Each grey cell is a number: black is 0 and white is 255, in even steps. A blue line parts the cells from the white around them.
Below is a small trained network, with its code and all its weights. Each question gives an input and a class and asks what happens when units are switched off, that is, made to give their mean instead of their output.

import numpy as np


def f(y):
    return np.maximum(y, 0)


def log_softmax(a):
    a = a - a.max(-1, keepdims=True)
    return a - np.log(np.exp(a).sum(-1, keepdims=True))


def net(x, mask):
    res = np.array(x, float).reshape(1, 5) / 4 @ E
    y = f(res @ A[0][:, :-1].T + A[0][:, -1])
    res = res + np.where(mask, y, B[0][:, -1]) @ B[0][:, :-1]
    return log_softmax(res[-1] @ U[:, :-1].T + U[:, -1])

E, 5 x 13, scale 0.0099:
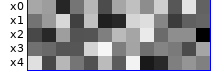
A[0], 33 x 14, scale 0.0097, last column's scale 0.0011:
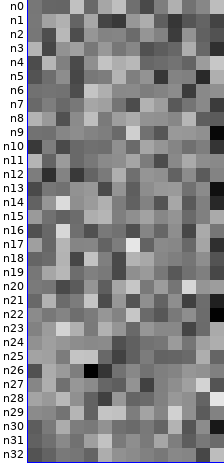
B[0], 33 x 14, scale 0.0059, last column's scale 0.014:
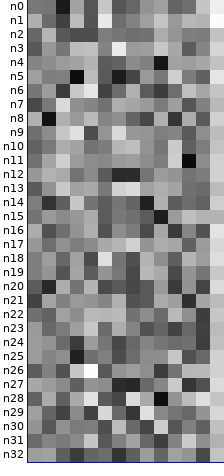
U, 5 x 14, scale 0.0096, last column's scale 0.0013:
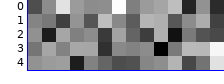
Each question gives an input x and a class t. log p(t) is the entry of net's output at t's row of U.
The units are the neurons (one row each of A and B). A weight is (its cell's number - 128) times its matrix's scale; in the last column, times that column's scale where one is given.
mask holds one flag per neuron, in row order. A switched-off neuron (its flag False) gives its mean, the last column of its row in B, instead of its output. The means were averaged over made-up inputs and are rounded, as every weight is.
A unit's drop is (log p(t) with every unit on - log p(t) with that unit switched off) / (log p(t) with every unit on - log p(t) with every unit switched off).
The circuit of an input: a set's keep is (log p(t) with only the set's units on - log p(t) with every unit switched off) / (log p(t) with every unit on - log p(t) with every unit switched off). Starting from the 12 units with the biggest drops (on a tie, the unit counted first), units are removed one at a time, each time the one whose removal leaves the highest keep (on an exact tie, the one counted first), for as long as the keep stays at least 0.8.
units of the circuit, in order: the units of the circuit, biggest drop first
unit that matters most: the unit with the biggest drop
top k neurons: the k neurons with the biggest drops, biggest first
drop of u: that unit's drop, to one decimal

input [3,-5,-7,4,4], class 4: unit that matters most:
n27
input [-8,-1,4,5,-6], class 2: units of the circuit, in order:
[n16 n14]
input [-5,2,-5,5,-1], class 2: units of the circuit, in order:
[n14 n16]
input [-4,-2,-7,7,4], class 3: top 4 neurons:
[n6 n4 n31 n5]
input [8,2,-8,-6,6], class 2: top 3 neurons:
[n8 n20 n5]
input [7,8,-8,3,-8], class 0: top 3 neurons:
[n7 n21 n13]
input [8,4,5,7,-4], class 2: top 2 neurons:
[n8 n20]
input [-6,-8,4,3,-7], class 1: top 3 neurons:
[n0 n29 n11]
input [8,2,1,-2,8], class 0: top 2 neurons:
[n11 n3]
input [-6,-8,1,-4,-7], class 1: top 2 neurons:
[n0 n29]
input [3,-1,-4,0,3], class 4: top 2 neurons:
[n27 n16]
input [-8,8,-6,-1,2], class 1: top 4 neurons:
[n1 n18 n19 n20]
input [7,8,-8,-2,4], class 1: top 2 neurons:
[n1 n18]
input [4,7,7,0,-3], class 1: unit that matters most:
n1
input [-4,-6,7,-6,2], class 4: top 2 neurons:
[n5 n1]
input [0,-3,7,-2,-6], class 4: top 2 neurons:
[n5 n32]
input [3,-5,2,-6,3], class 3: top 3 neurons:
[n28 n1 n26]
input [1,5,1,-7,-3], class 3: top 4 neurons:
[n28 n26 n0 n29]
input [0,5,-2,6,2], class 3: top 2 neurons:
[n6 n4]
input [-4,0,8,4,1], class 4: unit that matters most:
n5
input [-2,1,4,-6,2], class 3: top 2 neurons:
[n26 n28]
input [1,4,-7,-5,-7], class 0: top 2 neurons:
[n13 n21]
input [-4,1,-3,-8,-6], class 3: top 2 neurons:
[n28 n26]
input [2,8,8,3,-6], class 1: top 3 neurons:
[n1 n18 n19]
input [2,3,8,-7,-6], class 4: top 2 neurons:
[n5 n12]
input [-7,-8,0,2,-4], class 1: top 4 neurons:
[n0 n29 n20 n8]
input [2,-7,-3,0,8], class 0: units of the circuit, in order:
[n3]
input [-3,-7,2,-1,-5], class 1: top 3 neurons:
[n0 n29 n11]
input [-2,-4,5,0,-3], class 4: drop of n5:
0.3
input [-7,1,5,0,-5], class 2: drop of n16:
0.3
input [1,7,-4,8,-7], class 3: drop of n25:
-0.1
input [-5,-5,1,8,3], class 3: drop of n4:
0.1
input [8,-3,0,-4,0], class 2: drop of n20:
0.0
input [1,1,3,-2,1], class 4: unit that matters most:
n6
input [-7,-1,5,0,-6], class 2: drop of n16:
0.6
